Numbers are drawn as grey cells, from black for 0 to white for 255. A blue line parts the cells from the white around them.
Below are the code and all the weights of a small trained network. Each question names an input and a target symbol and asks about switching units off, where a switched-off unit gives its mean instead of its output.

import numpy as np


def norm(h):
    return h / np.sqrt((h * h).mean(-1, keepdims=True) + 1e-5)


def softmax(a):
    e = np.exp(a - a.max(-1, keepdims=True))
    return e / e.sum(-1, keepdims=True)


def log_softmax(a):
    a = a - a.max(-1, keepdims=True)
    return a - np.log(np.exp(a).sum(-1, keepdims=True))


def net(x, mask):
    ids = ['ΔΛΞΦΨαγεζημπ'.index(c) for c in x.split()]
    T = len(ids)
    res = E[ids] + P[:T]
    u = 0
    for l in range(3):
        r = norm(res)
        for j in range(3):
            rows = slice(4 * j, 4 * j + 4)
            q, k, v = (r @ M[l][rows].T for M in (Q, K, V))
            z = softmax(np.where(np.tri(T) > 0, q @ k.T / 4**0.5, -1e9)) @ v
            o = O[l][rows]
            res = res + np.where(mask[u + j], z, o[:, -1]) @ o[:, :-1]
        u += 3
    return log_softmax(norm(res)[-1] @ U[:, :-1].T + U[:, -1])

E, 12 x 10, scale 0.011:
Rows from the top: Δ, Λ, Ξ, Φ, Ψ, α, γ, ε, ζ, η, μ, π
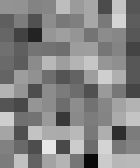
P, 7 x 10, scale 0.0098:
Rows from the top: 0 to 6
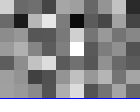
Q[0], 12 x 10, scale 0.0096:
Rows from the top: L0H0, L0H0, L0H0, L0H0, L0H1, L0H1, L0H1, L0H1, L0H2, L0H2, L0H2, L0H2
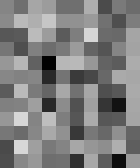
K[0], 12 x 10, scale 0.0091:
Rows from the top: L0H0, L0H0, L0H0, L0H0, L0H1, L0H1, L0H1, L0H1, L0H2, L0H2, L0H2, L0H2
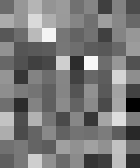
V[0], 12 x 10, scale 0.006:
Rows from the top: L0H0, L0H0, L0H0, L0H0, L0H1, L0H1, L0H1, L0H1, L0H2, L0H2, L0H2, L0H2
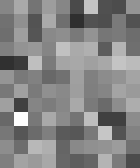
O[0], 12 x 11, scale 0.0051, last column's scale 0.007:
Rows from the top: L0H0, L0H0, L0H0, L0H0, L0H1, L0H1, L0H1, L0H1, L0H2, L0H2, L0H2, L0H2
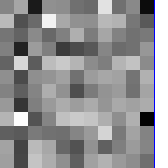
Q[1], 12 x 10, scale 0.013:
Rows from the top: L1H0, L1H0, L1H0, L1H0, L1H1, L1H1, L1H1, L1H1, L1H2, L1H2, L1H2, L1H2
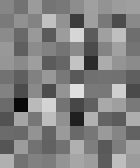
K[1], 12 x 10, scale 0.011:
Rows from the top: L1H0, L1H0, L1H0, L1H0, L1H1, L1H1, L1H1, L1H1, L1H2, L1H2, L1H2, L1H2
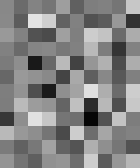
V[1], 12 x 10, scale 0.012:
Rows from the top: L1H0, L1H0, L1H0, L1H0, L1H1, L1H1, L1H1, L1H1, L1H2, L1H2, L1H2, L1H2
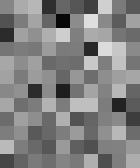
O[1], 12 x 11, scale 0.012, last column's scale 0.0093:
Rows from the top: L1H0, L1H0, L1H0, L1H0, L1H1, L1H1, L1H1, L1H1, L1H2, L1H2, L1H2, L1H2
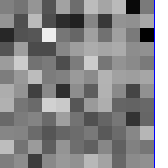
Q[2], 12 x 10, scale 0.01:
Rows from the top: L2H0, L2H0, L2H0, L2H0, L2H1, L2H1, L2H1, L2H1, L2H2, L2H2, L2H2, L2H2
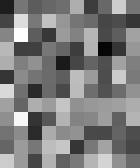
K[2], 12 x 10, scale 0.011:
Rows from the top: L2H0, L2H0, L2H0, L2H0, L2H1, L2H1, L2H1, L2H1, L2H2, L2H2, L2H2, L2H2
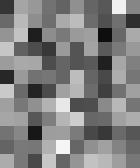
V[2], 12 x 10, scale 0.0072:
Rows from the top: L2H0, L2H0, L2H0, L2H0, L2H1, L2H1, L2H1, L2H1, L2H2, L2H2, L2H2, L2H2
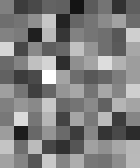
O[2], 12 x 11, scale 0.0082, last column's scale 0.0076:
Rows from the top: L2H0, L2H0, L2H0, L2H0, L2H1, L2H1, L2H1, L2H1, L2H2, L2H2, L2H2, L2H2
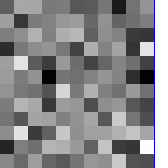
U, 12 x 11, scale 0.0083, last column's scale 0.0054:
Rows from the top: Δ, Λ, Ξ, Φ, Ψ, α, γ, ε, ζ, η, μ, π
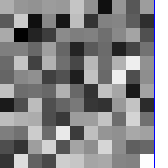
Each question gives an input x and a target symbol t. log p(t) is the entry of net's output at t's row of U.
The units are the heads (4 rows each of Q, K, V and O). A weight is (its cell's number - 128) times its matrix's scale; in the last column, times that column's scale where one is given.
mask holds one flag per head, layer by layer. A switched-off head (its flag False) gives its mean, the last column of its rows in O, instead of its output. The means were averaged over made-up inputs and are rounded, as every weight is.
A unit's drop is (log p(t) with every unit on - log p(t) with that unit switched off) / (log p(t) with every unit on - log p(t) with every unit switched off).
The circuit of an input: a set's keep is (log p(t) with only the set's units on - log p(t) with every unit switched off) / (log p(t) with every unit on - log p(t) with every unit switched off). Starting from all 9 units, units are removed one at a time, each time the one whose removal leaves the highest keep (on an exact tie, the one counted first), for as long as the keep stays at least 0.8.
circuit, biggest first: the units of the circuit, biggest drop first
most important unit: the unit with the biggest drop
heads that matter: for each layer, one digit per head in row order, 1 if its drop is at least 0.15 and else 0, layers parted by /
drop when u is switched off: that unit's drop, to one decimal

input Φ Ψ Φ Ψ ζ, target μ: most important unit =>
L1H1
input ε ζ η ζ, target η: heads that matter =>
000 / 010 / 000
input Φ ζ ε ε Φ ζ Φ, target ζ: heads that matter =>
000 / 101 / 000
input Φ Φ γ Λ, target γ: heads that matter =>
000 / 100 / 000
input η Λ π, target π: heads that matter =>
001 / 100 / 000
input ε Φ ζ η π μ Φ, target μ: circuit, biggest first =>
[L1H2, L2H2]
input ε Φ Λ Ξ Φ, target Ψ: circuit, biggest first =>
[L2H2, L1H0, L1H1]
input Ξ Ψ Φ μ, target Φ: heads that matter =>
000 / 100 / 000
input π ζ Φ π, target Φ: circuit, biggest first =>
[L1H0, L1H1, L0H2]
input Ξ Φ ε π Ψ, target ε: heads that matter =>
000 / 010 / 000
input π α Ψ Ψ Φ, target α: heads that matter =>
100 / 110 / 011
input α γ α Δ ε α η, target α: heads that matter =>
000 / 100 / 000
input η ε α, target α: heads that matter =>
000 / 100 / 000
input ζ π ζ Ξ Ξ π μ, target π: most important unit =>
L1H0
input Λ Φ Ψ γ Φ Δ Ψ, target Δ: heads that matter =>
001 / 100 / 001
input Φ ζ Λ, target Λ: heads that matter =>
000 / 010 / 000
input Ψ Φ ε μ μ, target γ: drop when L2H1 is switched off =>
0.7
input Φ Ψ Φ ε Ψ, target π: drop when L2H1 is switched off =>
0.2
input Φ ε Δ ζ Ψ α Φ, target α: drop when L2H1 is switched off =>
0.0
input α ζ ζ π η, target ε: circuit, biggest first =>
[L1H1]
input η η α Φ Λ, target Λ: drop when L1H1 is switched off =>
0.2
